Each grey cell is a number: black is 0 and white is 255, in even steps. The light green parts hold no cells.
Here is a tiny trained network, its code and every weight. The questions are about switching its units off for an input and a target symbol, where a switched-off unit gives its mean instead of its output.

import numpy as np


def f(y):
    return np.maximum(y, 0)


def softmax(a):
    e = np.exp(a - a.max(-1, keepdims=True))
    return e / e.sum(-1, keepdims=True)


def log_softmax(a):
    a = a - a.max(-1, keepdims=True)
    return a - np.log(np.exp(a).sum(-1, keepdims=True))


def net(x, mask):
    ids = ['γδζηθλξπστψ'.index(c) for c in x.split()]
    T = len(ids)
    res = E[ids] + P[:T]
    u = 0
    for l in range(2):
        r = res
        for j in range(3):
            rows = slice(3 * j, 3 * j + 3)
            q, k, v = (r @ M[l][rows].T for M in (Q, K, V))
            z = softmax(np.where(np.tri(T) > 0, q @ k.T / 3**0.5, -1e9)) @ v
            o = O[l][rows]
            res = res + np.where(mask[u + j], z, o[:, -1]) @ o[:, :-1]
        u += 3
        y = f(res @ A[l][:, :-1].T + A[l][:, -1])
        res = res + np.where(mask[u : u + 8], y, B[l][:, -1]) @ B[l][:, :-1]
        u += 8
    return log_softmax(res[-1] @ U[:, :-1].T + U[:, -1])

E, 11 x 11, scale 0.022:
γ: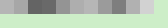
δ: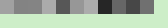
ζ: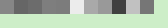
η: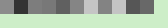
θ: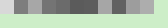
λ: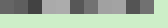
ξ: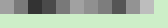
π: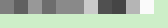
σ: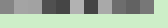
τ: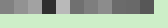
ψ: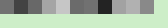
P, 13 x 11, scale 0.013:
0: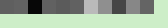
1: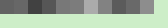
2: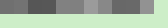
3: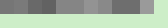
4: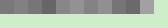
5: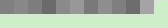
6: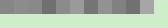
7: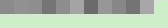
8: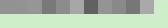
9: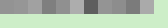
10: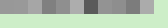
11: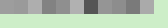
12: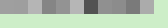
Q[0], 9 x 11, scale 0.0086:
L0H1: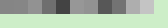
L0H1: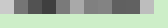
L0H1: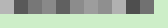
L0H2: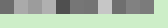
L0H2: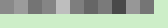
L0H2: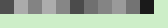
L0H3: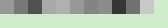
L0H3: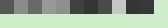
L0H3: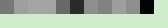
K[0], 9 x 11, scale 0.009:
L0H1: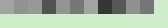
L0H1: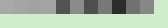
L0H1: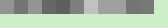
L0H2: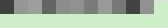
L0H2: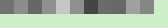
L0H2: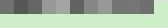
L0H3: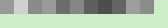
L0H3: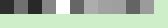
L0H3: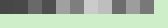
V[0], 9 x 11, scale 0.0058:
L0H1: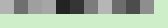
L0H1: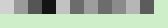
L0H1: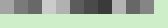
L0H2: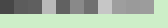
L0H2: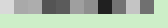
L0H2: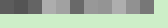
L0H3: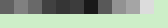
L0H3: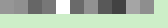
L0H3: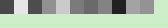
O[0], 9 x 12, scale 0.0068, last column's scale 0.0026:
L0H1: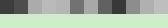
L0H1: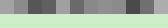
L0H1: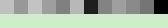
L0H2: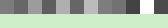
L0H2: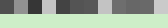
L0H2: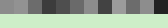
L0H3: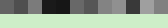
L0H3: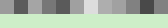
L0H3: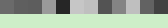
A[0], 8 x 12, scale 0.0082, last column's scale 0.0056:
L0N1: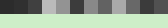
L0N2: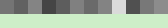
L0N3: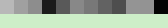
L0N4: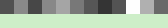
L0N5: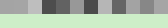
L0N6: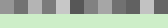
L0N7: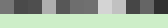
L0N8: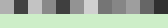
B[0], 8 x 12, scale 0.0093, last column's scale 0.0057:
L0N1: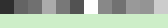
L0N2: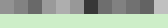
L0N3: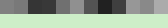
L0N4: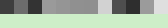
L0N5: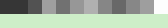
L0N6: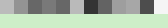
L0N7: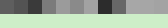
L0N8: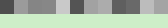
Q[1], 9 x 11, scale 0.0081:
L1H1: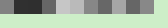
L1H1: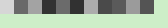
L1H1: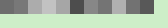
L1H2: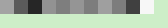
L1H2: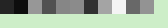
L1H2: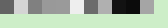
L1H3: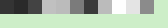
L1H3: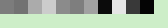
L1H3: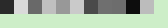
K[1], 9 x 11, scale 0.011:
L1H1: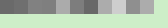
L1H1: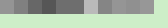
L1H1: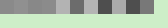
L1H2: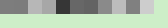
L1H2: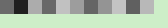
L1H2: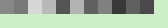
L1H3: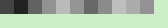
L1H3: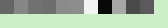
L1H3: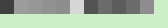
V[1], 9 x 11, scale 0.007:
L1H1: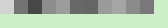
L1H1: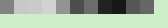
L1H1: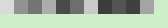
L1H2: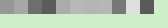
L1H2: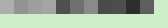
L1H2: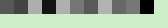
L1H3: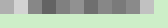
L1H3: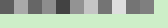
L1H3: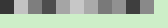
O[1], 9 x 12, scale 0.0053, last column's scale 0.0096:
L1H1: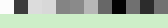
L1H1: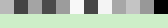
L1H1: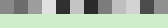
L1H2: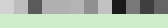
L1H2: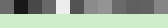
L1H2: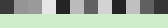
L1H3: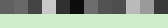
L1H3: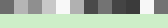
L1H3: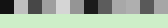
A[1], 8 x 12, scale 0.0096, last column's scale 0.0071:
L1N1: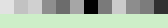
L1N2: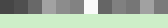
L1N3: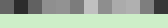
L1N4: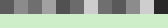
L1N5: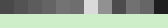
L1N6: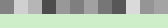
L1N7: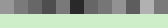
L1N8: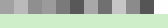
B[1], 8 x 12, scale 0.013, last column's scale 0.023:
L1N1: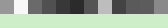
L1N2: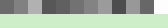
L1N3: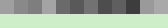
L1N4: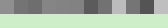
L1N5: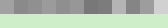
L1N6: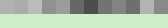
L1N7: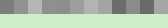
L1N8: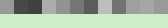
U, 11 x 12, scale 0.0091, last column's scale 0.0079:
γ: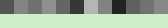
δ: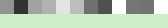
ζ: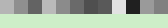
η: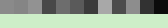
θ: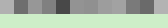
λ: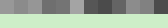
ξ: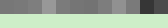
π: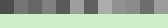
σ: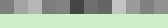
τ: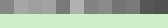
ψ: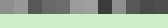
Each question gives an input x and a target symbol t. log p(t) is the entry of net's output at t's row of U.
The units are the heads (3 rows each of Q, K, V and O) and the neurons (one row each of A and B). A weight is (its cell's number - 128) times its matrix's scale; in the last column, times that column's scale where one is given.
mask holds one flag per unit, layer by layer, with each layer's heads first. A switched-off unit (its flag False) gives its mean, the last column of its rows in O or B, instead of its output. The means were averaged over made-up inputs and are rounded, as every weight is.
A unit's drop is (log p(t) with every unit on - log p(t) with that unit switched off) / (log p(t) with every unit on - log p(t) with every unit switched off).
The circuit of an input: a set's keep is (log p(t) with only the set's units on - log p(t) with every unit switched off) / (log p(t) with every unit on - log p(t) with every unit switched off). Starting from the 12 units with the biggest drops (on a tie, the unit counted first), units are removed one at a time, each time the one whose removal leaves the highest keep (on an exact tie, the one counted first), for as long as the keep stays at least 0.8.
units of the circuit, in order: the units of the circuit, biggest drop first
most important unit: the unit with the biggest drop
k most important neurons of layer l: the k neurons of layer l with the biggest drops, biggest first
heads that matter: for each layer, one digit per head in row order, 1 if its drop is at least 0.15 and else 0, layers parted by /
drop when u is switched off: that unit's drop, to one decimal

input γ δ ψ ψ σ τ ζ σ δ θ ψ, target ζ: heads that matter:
101 / 011
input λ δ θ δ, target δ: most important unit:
L1H1
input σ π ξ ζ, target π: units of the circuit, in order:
L0H3; L1H2; L0N4; L1H3
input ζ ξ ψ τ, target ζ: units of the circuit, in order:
L1N2; L1H2; L1N6
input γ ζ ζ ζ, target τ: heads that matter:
001 / 010
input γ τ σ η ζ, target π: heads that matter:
001 / 010
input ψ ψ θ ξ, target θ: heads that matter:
000 / 001
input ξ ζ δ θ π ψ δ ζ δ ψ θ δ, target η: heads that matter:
111 / 100
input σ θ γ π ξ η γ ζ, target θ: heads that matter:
100 / 001
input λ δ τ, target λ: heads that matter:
010 / 010
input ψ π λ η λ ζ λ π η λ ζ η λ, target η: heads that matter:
110 / 000
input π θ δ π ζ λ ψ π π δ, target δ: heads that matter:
000 / 110
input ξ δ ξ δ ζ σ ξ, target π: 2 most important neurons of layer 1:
L1N3; L1N4
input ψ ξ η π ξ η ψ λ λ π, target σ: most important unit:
L0H3
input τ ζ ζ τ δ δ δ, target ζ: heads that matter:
111 / 110
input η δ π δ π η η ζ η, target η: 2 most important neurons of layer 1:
L1N1; L1N5
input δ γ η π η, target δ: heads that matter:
011 / 001
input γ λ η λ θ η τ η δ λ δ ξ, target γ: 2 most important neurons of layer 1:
L1N2; L1N3
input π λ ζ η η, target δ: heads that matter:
111 / 001
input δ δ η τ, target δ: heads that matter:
001 / 000
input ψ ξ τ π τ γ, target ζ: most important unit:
L1H2
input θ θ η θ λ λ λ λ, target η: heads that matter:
110 / 010
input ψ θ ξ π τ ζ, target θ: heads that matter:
000 / 001
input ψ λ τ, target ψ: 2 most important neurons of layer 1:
L1N2; L1N8
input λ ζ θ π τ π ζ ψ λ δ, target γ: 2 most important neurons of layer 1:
L1N5; L1N4
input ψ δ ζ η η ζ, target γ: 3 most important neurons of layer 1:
L1N2; L1N3; L1N4
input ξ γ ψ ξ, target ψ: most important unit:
L0N3
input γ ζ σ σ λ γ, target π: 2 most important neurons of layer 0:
L0N4; L0N6
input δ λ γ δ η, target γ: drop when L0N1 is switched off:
0.1
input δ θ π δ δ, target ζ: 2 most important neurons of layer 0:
L0N5; L0N4
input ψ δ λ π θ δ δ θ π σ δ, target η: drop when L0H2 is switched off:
0.6
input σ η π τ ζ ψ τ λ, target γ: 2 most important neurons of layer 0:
L0N7; L0N1
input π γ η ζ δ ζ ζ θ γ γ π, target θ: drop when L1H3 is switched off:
0.7
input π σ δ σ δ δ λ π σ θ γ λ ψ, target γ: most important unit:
L0N4
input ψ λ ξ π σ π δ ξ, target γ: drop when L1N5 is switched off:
-0.1
